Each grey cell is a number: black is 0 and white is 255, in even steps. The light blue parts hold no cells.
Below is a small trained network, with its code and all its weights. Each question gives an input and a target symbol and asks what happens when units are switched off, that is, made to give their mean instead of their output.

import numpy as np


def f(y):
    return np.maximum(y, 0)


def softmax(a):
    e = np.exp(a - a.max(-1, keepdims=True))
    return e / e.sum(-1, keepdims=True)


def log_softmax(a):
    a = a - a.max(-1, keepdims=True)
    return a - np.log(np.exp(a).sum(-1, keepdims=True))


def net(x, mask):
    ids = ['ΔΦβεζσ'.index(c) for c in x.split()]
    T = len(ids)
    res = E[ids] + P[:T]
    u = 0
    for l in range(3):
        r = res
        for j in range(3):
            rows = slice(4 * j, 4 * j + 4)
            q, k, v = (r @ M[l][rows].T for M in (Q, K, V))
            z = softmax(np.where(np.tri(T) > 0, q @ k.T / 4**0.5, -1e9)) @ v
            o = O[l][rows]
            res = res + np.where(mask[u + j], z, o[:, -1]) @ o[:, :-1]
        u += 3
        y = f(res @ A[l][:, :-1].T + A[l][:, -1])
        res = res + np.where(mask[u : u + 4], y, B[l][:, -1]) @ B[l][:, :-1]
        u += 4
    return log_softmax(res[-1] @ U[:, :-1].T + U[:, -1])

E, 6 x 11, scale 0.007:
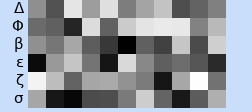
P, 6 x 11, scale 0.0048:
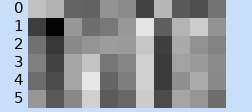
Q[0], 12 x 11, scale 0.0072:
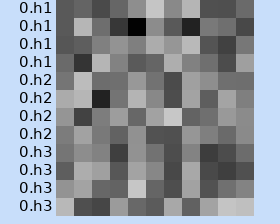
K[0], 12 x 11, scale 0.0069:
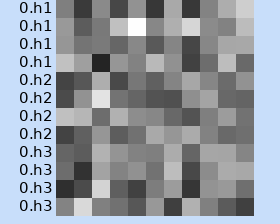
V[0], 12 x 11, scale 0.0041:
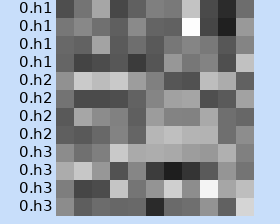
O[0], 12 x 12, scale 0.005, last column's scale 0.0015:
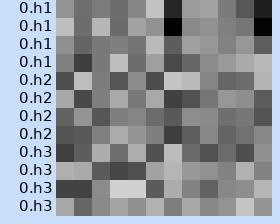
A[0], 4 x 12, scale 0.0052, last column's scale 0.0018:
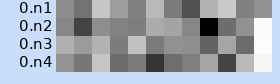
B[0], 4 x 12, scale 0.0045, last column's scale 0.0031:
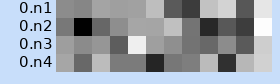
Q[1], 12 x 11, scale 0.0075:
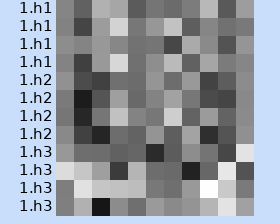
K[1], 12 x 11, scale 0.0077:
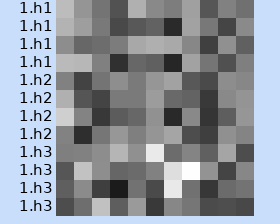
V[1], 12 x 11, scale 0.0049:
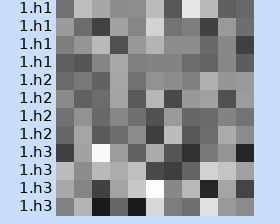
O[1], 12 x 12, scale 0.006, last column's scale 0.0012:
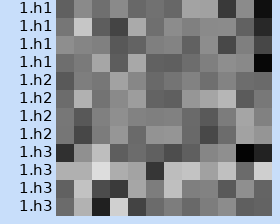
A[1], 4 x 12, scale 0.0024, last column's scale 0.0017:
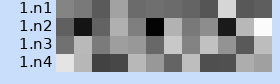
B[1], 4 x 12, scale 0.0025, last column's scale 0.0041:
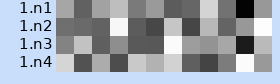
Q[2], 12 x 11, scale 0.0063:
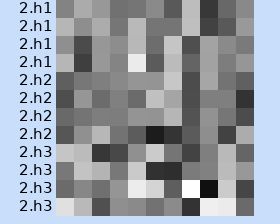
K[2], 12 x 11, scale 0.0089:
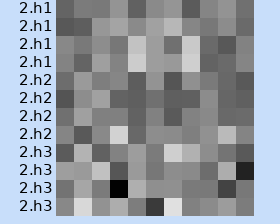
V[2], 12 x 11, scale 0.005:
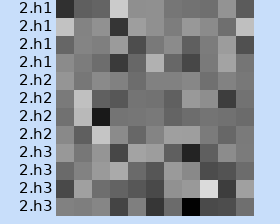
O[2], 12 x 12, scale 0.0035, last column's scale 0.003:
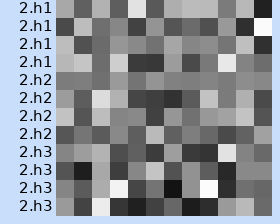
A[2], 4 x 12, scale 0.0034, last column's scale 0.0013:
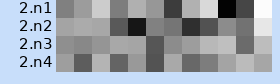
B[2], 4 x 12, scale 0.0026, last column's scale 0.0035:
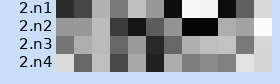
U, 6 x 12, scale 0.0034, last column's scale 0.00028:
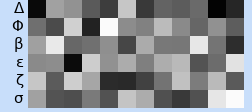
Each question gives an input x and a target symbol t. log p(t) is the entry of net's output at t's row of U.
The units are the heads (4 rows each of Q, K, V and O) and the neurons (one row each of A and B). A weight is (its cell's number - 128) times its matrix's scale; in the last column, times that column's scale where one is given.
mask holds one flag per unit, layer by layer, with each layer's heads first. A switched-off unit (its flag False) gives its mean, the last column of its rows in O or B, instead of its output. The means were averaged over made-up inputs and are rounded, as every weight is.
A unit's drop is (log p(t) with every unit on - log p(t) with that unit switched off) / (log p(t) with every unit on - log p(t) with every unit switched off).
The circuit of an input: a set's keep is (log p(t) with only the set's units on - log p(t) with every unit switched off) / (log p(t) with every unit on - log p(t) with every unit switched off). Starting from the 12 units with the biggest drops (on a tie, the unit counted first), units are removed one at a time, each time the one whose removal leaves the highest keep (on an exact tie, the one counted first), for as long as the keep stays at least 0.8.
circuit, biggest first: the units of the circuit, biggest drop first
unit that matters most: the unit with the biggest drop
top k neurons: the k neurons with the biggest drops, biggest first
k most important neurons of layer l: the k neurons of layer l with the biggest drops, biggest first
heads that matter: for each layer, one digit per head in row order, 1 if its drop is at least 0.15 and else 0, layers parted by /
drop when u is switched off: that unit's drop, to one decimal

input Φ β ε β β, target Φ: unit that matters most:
0.h3
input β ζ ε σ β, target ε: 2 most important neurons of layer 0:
(0.n4; 0.n2)
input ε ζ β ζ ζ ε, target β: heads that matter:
100 / 001 / 001
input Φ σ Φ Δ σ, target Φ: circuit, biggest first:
(0.h3; 2.h1; 1.h3)
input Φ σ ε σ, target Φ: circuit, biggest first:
(0.h3; 2.h1; 1.h1)
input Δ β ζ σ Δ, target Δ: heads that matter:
100 / 001 / 110
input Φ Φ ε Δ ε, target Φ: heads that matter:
001 / 000 / 100
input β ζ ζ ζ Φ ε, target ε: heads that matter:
001 / 101 / 001
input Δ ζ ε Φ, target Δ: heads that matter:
000 / 001 / 100
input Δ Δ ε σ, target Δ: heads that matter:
100 / 001 / 100
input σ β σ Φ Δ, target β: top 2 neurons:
(0.n1; 1.n4)
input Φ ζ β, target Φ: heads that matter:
001 / 001 / 100
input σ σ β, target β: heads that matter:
110 / 110 / 101
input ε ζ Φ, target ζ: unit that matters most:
2.h2
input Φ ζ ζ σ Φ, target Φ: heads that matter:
001 / 001 / 100
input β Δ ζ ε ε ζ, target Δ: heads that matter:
100 / 001 / 000
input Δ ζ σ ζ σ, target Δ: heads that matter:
000 / 001 / 100
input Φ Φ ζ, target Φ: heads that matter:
001 / 000 / 100
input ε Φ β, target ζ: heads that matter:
000 / 001 / 011
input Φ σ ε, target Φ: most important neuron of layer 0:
(0.n2)
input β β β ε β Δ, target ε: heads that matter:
101 / 101 / 011
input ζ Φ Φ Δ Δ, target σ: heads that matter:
110 / 011 / 000
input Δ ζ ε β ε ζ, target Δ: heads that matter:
100 / 001 / 100
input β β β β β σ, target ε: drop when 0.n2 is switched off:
0.1
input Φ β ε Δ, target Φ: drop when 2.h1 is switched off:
0.3
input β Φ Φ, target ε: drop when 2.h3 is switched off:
0.4
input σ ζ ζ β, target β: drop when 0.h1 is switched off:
0.5
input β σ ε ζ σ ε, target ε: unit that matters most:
0.h3
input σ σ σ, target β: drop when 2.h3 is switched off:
0.6
